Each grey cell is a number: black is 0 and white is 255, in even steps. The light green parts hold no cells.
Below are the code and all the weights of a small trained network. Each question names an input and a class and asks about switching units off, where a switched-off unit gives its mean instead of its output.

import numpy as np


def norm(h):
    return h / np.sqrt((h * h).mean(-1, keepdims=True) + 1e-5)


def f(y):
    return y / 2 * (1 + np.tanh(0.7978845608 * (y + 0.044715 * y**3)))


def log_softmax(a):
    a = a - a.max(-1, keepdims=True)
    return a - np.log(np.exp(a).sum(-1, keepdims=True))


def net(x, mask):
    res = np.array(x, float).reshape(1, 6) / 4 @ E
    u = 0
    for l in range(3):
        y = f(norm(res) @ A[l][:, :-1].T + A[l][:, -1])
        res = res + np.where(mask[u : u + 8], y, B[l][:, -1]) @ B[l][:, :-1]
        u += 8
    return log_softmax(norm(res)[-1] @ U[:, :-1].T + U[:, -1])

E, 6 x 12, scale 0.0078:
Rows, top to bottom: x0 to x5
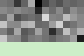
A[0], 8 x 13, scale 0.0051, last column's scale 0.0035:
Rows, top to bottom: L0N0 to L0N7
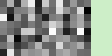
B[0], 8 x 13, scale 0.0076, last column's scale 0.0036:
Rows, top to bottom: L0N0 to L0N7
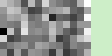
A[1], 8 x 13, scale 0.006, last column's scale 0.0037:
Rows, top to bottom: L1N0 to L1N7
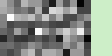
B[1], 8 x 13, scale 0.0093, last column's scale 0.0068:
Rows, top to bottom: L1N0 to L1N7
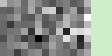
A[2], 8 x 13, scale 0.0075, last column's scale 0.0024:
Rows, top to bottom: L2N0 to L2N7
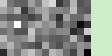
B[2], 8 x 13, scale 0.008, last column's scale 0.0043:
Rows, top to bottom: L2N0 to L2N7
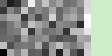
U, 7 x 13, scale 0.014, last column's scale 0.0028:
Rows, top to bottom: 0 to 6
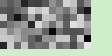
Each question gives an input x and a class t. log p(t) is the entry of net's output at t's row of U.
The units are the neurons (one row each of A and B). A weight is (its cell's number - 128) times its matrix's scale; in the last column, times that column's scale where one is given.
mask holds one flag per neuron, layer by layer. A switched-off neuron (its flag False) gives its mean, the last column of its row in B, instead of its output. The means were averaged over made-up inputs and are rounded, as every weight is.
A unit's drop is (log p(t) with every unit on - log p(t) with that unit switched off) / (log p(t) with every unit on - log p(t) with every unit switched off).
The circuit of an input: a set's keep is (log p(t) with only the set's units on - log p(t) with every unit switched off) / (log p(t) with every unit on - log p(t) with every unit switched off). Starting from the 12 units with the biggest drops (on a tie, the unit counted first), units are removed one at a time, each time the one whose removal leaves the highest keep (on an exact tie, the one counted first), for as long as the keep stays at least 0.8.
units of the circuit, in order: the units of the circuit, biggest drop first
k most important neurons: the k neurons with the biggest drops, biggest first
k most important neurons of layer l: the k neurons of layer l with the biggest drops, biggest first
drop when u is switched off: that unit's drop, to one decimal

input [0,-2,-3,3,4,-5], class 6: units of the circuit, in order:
(L0N4)
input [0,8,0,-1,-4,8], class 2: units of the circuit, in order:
(L2N0 L0N0)
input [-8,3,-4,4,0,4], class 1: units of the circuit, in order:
(L1N1 L2N3)
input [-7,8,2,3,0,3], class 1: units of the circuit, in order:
(L1N1 L0N2 L2N0)
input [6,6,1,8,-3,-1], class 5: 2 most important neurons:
(L0N0 L0N1)
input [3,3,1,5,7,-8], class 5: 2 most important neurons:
(L0N1 L1N2)
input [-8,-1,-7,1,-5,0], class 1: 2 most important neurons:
(L1N1 L2N3)
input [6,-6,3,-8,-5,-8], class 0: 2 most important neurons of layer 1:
(L1N5 L1N3)
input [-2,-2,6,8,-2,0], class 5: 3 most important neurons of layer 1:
(L1N2 L1N1 L1N6)
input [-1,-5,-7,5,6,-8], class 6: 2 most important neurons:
(L0N4 L2N7)
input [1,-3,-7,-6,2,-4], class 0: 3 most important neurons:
(L1N5 L0N0 L2N4)
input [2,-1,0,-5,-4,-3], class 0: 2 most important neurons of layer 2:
(L2N2 L2N1)
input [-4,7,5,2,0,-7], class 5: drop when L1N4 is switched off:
0.1
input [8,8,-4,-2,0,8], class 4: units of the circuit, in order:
(L0N2)
